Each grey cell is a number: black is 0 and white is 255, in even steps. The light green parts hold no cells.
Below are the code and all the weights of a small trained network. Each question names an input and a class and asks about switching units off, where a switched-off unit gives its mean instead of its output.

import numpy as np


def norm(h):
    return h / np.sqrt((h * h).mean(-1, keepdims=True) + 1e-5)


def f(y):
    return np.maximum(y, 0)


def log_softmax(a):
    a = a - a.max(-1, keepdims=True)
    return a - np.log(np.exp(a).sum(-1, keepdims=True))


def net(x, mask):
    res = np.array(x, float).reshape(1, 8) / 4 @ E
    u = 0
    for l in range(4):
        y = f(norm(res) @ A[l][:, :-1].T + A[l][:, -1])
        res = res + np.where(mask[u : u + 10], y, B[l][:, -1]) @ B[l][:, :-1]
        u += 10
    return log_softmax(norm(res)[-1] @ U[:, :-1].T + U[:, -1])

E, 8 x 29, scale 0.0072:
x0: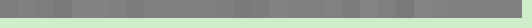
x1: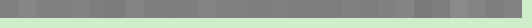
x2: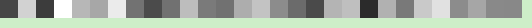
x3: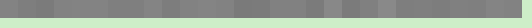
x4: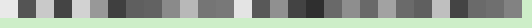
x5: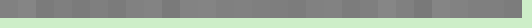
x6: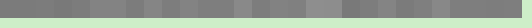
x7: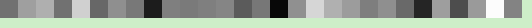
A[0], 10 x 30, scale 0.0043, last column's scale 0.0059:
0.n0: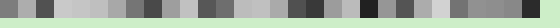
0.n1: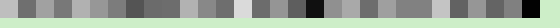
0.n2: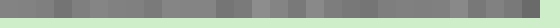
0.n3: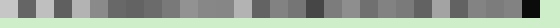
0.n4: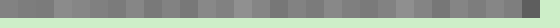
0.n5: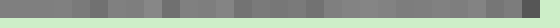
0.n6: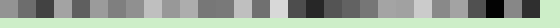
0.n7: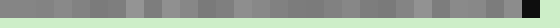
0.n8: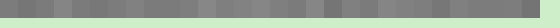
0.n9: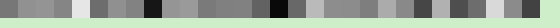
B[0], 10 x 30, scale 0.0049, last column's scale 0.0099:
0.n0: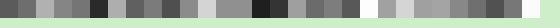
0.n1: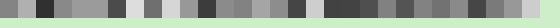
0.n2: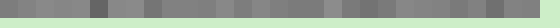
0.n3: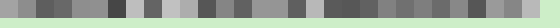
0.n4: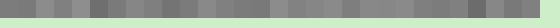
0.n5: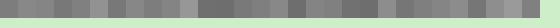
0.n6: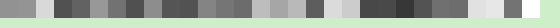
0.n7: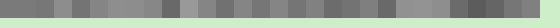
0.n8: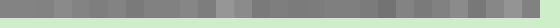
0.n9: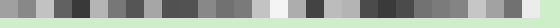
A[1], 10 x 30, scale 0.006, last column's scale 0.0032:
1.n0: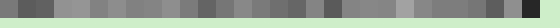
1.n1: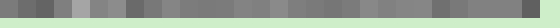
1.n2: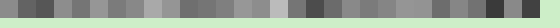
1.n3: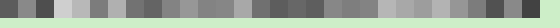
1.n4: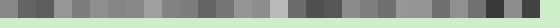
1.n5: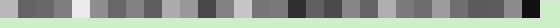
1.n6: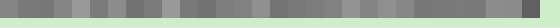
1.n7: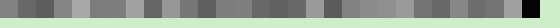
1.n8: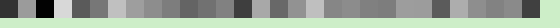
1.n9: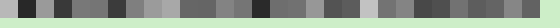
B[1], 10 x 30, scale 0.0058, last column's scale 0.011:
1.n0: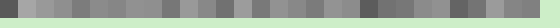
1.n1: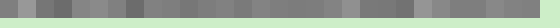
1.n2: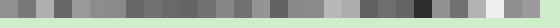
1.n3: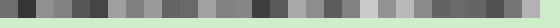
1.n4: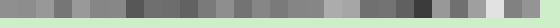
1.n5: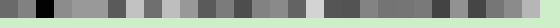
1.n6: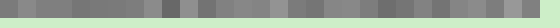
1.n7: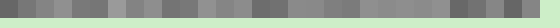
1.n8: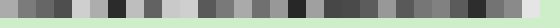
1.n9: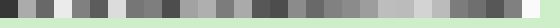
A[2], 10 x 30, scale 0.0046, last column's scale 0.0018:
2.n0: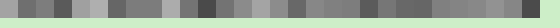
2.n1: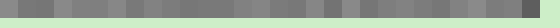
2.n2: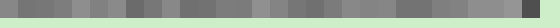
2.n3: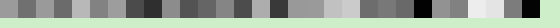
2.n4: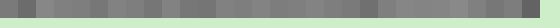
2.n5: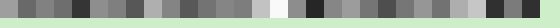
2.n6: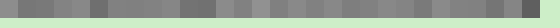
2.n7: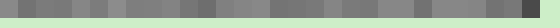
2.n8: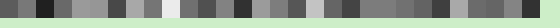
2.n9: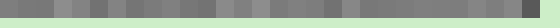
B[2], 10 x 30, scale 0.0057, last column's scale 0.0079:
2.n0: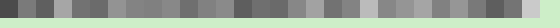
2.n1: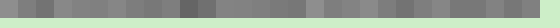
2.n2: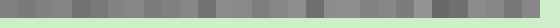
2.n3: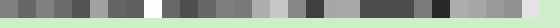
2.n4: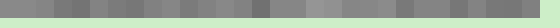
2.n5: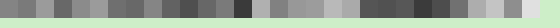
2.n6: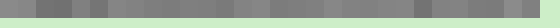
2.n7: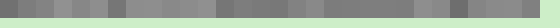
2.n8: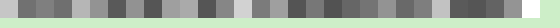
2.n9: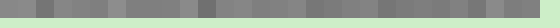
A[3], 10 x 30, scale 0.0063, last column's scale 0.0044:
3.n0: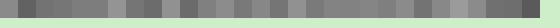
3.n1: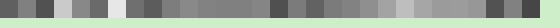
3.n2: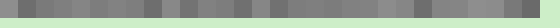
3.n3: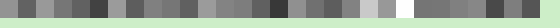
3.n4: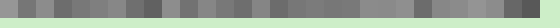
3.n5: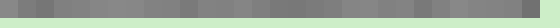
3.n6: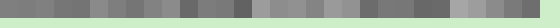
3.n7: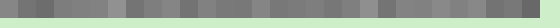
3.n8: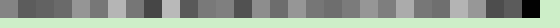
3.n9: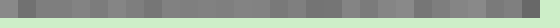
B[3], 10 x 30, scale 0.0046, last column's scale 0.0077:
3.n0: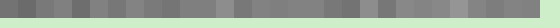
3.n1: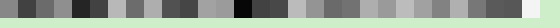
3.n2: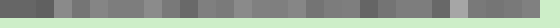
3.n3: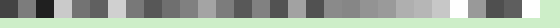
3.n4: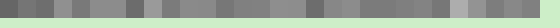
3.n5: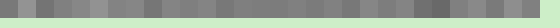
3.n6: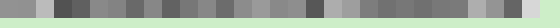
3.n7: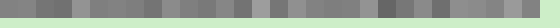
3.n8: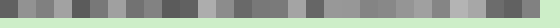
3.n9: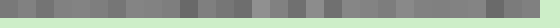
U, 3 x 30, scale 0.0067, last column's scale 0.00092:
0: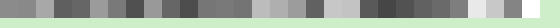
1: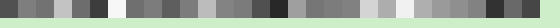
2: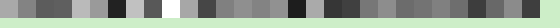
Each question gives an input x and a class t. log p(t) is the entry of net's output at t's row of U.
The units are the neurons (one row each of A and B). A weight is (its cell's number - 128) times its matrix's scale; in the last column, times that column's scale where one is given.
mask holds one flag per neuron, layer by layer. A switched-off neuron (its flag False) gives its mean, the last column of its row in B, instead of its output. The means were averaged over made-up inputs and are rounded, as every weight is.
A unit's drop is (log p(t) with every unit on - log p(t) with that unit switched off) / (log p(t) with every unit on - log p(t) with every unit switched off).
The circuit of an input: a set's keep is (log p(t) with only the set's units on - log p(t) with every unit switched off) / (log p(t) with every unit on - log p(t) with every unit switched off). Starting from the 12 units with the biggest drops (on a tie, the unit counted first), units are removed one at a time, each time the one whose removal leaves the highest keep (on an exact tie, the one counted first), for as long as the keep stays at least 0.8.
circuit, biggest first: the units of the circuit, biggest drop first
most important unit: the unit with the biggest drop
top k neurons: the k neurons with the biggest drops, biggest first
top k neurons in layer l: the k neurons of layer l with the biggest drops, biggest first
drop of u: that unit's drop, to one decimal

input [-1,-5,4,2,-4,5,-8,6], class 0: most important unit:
0.n9
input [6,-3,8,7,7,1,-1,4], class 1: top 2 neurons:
0.n0, 1.n3
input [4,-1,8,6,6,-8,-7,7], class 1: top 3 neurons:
0.n0, 0.n6, 1.n3
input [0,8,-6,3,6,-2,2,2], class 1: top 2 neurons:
1.n9, 1.n8
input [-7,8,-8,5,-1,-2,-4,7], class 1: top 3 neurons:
1.n9, 0.n6, 2.n5
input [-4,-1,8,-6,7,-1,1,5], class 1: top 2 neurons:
0.n0, 0.n6
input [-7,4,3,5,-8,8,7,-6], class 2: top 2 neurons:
1.n8, 0.n9
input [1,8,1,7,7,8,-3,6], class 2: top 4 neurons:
0.n1, 0.n6, 0.n3, 1.n5
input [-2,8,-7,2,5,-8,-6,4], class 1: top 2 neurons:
1.n9, 0.n6
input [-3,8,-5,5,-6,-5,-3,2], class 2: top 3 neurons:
1.n8, 0.n0, 2.n8
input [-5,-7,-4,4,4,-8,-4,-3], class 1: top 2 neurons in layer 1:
1.n9, 1.n8
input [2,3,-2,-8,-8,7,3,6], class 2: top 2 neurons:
1.n8, 0.n6
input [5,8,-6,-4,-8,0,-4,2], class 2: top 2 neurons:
1.n8, 0.n0
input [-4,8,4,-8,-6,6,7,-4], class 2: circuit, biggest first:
1.n8
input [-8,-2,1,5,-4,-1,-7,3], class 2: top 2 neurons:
0.n6, 1.n8
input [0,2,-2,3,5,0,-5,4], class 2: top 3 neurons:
0.n3, 0.n6, 0.n1
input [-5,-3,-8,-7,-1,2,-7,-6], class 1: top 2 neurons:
1.n9, 0.n9
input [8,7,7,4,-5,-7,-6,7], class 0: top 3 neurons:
0.n9, 1.n9, 2.n3
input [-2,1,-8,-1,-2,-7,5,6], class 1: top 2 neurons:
1.n9, 0.n6
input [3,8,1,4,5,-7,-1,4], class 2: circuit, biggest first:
0.n1
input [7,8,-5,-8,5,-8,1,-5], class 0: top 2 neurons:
0.n6, 0.n0
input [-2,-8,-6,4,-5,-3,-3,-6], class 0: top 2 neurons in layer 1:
1.n3, 1.n2
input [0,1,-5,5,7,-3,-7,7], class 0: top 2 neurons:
0.n9, 1.n8
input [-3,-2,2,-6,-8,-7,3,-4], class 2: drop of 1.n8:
1.3
